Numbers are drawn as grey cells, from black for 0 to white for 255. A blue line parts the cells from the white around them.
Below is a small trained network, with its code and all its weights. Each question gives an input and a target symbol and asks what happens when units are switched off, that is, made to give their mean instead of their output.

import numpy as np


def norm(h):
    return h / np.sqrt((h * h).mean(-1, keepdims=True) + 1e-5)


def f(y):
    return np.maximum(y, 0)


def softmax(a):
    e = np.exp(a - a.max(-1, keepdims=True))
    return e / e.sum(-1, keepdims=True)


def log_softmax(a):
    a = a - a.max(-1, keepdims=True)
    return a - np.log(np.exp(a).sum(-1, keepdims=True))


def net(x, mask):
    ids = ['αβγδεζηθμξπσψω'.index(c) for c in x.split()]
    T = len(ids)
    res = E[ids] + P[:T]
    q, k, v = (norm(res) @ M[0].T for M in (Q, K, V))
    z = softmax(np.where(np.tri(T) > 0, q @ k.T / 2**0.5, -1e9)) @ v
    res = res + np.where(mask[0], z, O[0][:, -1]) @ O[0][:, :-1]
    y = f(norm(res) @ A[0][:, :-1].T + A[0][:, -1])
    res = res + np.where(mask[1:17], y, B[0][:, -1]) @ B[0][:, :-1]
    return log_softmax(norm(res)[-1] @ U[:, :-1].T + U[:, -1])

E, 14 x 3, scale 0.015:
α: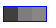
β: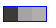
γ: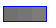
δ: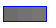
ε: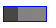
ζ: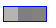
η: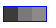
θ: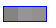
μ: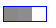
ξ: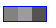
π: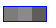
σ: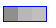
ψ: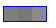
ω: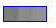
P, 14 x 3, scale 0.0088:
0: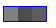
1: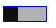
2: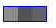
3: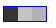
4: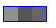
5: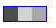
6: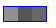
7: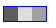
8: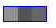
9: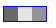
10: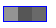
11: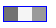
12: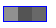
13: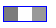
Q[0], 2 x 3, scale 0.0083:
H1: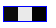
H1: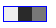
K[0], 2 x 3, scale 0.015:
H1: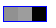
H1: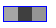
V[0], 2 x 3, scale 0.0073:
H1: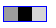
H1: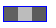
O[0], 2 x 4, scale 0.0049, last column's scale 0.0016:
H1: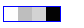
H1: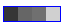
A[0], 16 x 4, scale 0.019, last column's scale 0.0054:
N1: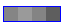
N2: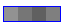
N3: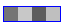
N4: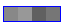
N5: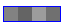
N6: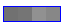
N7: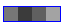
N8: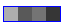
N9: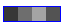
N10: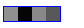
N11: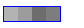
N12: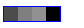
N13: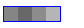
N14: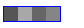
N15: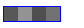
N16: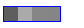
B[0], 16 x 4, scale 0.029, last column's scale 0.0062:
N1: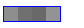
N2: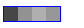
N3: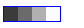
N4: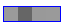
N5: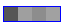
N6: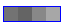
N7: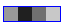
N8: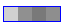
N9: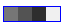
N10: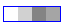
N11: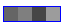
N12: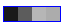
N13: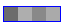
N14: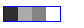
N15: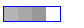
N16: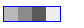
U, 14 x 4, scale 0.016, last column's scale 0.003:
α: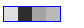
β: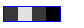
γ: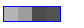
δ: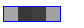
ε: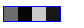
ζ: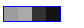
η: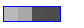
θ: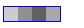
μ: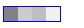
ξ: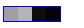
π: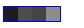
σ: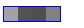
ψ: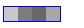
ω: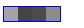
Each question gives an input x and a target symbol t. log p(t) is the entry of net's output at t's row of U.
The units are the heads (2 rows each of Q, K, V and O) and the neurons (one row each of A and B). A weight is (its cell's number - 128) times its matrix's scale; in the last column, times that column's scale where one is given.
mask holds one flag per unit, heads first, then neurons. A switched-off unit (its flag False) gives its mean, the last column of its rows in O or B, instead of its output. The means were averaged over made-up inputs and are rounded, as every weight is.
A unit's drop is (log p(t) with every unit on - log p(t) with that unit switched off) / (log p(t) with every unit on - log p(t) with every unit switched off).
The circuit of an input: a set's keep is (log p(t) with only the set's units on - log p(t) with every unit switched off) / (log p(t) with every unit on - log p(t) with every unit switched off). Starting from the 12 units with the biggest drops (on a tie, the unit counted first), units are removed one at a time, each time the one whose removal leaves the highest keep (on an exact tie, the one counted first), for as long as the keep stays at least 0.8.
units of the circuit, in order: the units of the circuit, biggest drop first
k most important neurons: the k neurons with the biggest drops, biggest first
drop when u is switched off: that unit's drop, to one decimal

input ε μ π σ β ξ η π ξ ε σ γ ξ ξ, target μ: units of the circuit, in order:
N9
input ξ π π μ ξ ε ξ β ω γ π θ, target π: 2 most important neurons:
N3; N10
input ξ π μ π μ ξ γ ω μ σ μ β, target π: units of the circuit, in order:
N9; H1
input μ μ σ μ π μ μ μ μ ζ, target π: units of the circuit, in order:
N11; N3
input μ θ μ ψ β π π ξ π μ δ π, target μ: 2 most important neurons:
N15; N3
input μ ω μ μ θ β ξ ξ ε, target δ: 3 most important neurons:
N7; N10; N3
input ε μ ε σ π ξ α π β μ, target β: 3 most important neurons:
N7; N15; N10
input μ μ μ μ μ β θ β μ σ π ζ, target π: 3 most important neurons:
N11; N3; N15
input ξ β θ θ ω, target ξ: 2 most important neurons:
N11; N3
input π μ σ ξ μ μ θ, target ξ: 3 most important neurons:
N11; N3; N14
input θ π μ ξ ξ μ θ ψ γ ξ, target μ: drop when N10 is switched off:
-0.1
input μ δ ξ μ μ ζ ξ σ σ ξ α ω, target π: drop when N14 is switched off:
-0.3
